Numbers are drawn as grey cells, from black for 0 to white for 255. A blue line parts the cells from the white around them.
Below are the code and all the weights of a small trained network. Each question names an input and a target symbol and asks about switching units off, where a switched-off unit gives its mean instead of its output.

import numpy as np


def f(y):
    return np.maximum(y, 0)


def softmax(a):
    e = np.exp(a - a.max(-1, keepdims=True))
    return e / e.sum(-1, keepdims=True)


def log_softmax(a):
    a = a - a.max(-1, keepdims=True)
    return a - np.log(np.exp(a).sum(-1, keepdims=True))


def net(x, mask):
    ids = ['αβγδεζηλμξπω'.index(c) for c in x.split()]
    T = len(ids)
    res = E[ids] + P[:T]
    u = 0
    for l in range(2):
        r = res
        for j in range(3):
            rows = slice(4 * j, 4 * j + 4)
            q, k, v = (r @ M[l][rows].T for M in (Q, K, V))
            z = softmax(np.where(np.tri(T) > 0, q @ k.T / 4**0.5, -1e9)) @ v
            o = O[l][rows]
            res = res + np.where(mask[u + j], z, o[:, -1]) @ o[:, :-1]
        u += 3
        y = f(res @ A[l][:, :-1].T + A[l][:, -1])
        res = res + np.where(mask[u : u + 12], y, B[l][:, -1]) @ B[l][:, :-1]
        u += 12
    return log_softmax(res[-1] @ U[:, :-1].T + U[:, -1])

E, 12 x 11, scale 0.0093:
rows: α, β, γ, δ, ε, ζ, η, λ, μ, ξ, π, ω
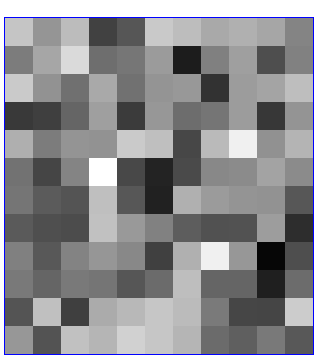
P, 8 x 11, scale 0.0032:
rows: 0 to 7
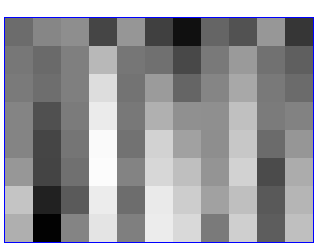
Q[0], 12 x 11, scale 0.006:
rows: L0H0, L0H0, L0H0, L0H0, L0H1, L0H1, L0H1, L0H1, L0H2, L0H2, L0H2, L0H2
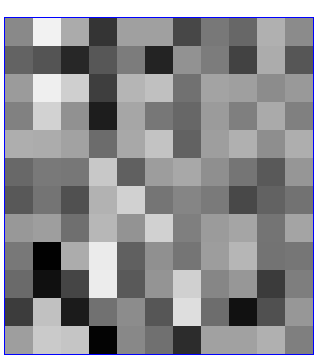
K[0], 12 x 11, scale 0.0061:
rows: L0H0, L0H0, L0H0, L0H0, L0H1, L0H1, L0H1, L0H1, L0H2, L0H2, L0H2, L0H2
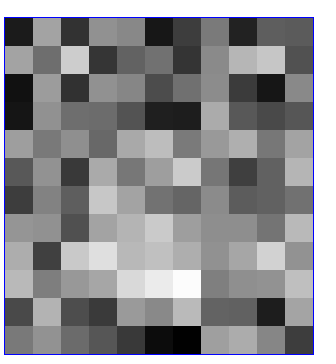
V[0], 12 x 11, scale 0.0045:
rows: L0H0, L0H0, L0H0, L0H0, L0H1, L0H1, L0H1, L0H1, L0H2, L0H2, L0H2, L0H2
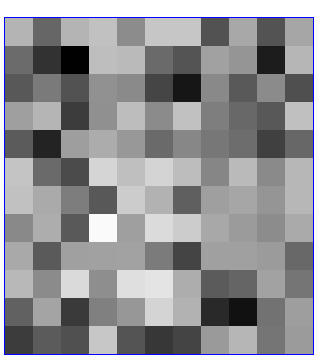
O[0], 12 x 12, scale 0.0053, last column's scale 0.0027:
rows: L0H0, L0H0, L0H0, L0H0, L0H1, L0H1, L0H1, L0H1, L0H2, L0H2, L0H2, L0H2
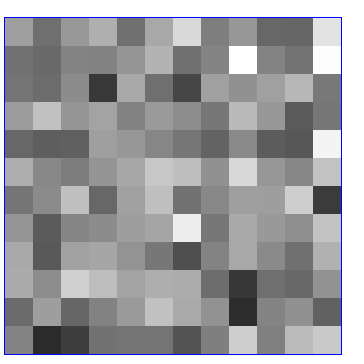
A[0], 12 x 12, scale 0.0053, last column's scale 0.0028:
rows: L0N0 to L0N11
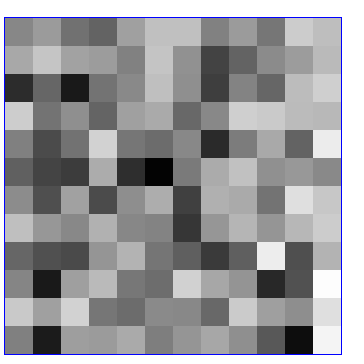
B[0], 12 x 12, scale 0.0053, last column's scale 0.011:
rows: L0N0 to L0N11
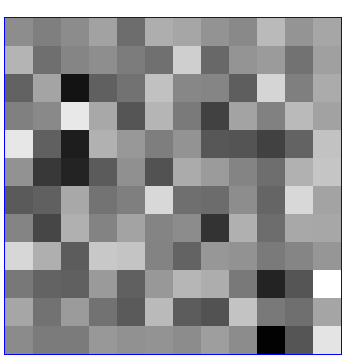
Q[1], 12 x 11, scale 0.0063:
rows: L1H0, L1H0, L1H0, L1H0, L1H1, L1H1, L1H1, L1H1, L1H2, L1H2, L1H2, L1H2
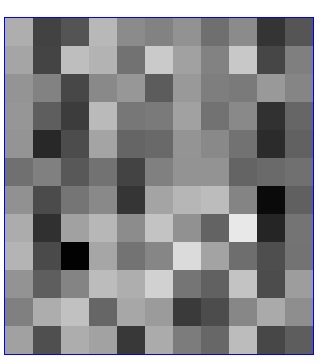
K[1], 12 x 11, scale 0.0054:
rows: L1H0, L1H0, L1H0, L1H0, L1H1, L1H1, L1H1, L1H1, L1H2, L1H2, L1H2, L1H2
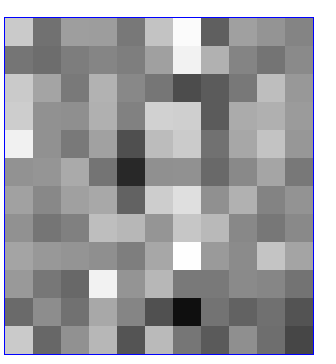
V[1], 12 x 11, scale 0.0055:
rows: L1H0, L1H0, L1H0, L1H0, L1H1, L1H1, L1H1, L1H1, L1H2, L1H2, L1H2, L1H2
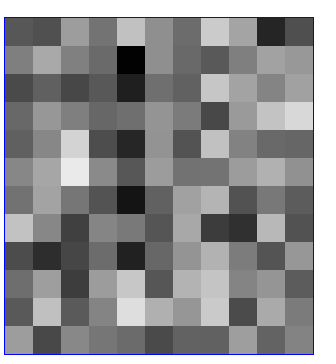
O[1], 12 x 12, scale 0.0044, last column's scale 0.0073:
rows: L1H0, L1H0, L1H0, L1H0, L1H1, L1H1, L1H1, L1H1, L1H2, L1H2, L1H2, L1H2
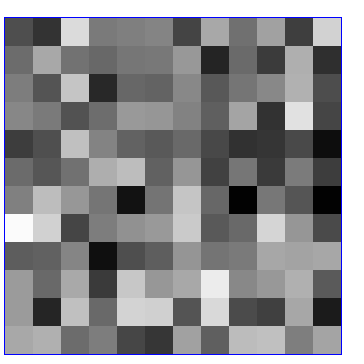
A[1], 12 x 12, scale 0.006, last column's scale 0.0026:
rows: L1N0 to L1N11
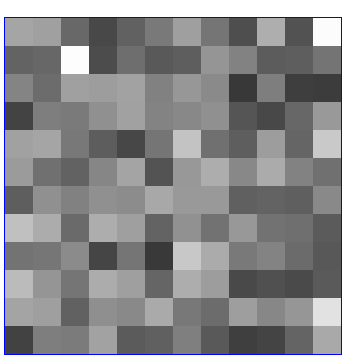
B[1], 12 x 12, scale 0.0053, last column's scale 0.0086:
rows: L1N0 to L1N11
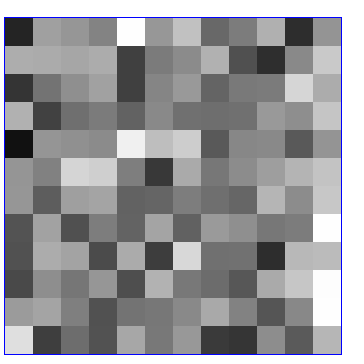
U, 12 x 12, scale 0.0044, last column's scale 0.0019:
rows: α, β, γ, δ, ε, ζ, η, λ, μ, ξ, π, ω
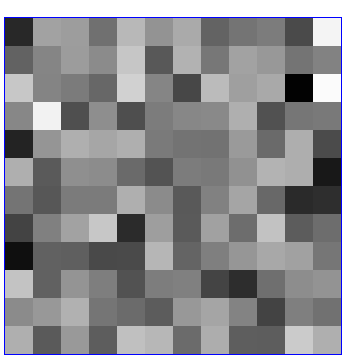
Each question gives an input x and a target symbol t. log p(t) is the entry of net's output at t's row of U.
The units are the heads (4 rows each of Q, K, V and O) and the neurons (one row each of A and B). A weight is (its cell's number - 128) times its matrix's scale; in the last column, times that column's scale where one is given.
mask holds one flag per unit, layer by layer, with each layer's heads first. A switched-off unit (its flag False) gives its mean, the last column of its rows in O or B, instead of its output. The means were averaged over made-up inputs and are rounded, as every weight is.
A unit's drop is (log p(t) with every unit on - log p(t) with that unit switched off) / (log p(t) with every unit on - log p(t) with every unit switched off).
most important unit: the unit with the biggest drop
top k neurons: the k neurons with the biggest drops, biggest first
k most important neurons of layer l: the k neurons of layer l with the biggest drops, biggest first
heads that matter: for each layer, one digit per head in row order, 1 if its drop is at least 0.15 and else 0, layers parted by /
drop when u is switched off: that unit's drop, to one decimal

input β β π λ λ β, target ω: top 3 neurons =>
(L0N8 L0N4 L0N6)
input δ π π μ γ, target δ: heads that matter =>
100 / 100
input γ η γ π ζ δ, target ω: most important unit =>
L1H2
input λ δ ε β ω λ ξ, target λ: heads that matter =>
101 / 100
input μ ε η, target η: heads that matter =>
010 / 010
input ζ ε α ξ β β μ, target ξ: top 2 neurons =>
(L1N11 L1N3)
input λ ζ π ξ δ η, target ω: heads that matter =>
001 / 001
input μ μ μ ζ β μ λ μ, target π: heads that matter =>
000 / 111
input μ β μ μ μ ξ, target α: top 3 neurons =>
(L1N4 L1N0 L1N8)
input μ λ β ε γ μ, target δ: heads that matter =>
100 / 101
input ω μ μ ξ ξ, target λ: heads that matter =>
001 / 100
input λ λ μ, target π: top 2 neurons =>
(L1N1 L1N8)
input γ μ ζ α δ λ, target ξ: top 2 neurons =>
(L1N11 L0N4)
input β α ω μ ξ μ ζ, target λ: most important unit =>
L1H0
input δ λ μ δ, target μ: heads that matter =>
101 / 001
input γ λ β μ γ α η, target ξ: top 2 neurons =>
(L1N11 L0N4)
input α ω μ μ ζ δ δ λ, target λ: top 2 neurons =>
(L1N9 L1N2)
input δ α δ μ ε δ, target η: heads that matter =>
000 / 010
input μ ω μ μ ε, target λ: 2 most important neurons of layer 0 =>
(L0N9 L0N3)
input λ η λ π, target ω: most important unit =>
L1H2
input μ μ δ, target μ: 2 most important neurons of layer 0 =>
(L0N2 L0N5)
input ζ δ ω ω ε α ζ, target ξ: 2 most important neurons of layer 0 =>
(L0N4 L0N3)
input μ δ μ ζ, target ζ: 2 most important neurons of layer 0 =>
(L0N5 L0N4)
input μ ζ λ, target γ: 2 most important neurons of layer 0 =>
(L0N8 L0N4)
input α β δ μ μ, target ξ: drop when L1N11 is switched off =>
0.3
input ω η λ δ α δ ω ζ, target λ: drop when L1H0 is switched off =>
0.7
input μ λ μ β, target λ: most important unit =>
L1H0
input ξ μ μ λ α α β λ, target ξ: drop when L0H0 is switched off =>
0.2
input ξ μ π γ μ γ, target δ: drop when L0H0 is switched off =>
0.2
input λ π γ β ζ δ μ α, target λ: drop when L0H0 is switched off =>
0.1
